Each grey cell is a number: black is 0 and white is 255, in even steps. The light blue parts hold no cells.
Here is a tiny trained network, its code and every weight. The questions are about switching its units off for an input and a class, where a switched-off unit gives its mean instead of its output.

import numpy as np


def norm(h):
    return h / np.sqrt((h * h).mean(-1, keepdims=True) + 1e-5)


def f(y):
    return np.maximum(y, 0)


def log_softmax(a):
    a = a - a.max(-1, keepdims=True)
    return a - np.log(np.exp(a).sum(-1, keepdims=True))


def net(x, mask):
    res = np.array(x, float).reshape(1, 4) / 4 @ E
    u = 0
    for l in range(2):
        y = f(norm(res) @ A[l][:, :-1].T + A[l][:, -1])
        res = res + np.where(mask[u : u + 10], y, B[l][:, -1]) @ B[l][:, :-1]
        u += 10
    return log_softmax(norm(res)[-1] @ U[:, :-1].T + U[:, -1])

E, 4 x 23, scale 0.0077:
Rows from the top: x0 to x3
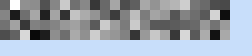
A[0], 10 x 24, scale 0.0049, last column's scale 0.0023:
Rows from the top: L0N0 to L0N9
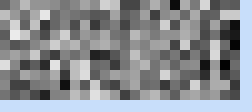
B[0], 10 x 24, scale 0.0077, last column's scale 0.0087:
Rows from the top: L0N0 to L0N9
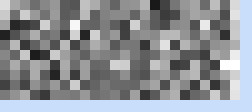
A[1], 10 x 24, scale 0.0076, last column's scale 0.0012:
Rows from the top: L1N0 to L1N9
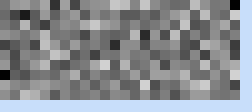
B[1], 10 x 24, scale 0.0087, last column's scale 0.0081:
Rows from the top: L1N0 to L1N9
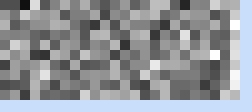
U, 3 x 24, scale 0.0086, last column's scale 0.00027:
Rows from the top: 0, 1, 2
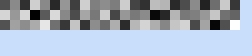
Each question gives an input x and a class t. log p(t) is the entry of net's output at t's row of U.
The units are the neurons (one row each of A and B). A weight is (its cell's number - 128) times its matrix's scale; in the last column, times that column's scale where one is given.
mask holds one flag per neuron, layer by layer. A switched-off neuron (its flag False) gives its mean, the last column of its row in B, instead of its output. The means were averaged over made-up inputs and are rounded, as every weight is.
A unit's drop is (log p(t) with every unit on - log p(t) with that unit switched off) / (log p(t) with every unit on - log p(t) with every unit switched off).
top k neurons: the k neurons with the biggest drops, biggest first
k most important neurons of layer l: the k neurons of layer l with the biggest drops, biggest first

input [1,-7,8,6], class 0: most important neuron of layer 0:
[L0N5]
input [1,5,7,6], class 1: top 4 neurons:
[L0N9; L0N0; L1N2; L1N8]
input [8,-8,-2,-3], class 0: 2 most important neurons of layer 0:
[L0N1; L0N8]
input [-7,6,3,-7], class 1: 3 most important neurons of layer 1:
[L1N5; L1N8; L1N3]
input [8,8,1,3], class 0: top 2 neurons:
[L0N6; L0N7]
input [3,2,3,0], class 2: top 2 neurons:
[L0N2; L0N3]
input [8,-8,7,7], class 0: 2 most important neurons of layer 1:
[L1N0; L1N8]
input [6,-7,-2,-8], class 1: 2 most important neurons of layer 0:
[L0N6; L0N5]
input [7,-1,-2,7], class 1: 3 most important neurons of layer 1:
[L1N2; L1N6; L1N4]
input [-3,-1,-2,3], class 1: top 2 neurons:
[L0N2; L0N9]
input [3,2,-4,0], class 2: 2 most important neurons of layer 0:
[L0N2; L0N3]
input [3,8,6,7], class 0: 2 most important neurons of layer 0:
[L0N6; L0N4]
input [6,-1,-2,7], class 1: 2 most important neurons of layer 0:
[L0N0; L0N8]
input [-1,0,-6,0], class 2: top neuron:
[L0N6]
